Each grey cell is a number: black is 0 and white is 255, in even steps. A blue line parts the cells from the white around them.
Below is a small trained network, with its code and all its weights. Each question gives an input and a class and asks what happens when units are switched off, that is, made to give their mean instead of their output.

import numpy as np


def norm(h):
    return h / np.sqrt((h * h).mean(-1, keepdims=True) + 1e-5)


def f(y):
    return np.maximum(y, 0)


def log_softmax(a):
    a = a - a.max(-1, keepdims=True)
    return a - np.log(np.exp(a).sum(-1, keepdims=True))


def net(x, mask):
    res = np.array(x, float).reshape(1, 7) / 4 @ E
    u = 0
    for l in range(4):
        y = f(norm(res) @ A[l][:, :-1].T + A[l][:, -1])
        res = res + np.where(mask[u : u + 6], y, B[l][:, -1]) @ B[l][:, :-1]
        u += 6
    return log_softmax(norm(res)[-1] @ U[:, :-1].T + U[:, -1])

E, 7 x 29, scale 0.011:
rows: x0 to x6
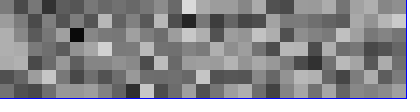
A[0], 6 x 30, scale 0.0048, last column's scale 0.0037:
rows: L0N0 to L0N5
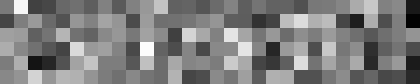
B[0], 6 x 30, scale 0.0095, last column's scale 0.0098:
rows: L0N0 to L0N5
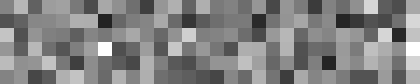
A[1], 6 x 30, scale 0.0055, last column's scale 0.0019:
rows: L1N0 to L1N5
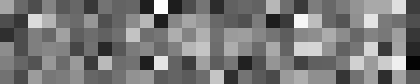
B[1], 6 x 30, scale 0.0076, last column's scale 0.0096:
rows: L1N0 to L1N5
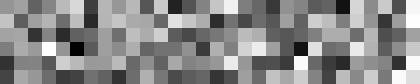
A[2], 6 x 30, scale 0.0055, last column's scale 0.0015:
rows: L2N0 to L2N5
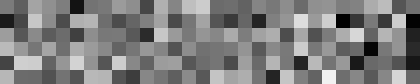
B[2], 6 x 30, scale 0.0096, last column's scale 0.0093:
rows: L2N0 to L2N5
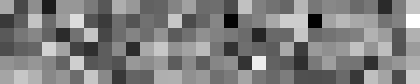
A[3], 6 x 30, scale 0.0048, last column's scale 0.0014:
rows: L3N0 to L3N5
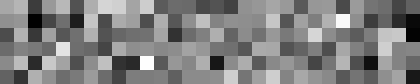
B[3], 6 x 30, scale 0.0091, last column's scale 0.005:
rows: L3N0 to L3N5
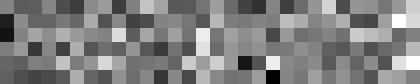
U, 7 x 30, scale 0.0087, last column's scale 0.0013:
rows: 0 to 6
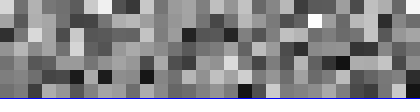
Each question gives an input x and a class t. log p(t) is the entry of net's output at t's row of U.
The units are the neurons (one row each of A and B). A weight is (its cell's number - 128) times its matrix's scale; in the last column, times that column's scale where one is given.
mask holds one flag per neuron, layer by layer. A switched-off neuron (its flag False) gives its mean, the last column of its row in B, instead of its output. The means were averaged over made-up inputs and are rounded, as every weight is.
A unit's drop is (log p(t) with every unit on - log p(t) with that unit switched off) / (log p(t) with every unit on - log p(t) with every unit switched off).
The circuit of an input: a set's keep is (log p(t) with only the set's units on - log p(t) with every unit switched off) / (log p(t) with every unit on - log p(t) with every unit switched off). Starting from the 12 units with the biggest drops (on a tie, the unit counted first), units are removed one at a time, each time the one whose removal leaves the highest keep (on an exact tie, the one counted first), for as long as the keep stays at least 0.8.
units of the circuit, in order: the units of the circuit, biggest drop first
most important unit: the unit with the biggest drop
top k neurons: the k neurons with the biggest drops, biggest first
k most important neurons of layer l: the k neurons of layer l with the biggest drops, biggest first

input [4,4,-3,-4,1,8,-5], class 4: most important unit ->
L1N0
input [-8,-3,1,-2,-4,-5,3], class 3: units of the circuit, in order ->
L2N4, L0N5
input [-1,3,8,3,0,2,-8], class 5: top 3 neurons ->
L3N1, L2N0, L1N1
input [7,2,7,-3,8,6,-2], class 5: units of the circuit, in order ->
L3N1, L2N0
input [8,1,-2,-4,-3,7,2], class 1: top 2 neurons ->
L1N3, L1N1
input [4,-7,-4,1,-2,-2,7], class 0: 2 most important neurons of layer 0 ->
L0N3, L0N4
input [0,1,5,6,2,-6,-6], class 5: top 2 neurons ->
L3N1, L0N3
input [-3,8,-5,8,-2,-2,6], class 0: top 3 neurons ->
L0N3, L0N4, L2N5
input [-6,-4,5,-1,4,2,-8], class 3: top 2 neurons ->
L2N4, L0N5
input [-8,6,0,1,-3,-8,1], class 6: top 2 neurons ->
L0N5, L3N4
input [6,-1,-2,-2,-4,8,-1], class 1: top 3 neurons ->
L1N3, L1N1, L1N2
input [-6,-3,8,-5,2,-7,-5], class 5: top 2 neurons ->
L3N1, L0N1
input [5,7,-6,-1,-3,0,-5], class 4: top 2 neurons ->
L1N0, L1N4
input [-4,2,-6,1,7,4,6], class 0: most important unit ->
L0N3
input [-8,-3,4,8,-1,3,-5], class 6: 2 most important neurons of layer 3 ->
L3N4, L3N0
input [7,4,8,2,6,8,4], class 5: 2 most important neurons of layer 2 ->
L2N2, L2N0
